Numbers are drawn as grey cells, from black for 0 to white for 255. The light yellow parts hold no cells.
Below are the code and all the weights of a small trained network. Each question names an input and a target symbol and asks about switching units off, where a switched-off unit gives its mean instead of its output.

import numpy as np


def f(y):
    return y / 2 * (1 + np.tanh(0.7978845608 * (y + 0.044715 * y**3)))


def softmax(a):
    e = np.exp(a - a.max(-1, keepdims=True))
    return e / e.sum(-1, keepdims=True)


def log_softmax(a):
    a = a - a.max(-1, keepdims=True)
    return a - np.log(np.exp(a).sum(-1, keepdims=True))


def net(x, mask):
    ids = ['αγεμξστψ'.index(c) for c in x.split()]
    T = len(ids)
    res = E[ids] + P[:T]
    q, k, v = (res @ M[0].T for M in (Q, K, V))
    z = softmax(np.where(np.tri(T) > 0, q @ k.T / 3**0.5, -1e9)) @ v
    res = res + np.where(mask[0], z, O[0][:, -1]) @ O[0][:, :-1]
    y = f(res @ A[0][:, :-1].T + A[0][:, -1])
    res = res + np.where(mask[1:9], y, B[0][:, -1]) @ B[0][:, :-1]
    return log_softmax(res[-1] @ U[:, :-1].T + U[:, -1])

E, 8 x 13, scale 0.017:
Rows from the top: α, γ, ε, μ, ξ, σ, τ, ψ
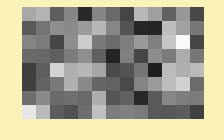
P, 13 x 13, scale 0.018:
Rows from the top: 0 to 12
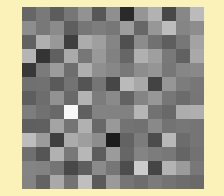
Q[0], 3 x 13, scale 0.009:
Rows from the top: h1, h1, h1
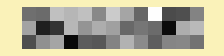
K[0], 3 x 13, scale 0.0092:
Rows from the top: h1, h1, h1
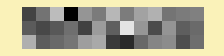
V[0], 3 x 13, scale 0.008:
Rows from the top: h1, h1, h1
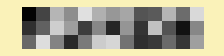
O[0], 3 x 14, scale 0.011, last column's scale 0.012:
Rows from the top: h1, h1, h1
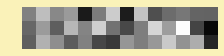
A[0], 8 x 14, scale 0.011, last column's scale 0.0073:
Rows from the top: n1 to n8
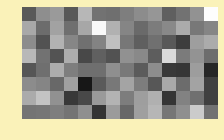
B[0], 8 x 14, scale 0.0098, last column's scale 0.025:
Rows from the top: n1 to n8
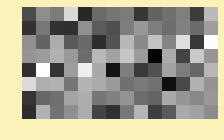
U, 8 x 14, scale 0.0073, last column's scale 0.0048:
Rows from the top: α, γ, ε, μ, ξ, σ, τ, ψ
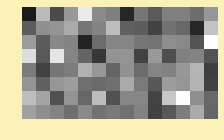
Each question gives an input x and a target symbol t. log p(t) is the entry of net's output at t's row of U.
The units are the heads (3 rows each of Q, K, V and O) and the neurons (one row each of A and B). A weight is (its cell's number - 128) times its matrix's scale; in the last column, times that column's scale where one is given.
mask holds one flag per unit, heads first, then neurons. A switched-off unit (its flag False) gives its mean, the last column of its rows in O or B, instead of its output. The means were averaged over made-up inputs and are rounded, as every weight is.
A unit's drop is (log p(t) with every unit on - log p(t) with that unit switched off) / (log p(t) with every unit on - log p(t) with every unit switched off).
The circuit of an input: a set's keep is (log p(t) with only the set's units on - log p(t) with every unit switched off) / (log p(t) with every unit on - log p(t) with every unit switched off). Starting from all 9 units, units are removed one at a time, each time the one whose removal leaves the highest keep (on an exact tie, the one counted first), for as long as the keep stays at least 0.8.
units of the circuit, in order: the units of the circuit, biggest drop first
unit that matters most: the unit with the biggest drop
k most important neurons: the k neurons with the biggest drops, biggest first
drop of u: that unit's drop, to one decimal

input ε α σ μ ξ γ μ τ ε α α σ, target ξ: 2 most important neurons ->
(n5, n3)
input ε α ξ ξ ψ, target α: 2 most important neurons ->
(n7, n1)
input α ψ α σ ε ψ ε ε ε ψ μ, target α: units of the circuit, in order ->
(n5)
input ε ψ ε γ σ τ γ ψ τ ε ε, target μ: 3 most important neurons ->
(n5, n2, n7)
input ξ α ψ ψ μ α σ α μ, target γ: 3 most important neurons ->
(n3, n5, n1)
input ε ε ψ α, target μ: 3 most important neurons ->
(n3, n6, n2)
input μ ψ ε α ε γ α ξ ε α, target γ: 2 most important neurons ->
(n7, n5)
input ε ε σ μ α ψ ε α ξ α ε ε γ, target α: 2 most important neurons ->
(n5, n2)
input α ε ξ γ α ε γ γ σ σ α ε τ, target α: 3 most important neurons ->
(n5, n4, n1)
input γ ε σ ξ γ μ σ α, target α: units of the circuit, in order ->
(h1, n3)
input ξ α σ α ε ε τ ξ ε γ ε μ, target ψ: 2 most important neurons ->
(n3, n6)
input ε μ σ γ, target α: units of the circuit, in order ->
(h1, n2)
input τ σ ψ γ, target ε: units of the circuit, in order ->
(h1, n5, n3)
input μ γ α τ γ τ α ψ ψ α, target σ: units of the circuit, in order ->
(h1, n4)
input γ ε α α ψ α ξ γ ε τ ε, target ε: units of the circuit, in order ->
(n5, n6)
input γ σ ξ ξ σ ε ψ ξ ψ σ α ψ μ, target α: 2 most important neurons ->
(n3, n4)
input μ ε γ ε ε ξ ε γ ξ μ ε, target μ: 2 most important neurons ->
(n5, n1)
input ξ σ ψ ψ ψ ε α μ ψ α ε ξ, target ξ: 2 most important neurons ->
(n5, n2)
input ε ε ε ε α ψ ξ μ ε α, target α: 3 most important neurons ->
(n3, n2, n1)
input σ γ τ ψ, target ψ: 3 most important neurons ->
(n6, n3, n1)
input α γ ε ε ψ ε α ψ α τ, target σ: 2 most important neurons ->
(n4, n5)
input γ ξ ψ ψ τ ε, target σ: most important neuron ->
(n4)
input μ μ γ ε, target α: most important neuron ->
(n3)
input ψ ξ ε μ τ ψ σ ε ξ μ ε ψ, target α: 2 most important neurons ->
(n2, n3)
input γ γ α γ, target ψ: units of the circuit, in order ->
(h1, n6, n1)
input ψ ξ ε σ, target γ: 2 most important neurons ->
(n5, n7)
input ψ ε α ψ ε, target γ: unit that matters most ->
n1
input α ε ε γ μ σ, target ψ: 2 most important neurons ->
(n6, n3)
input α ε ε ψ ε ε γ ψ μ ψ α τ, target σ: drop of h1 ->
1.0
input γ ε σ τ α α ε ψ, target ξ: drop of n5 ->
0.1
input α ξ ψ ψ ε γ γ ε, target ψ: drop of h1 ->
0.4
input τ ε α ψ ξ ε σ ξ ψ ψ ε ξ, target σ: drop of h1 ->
0.8
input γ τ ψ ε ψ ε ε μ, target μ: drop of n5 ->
-0.1
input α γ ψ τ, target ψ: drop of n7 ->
0.0
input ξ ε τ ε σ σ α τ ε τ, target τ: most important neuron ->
(n4)
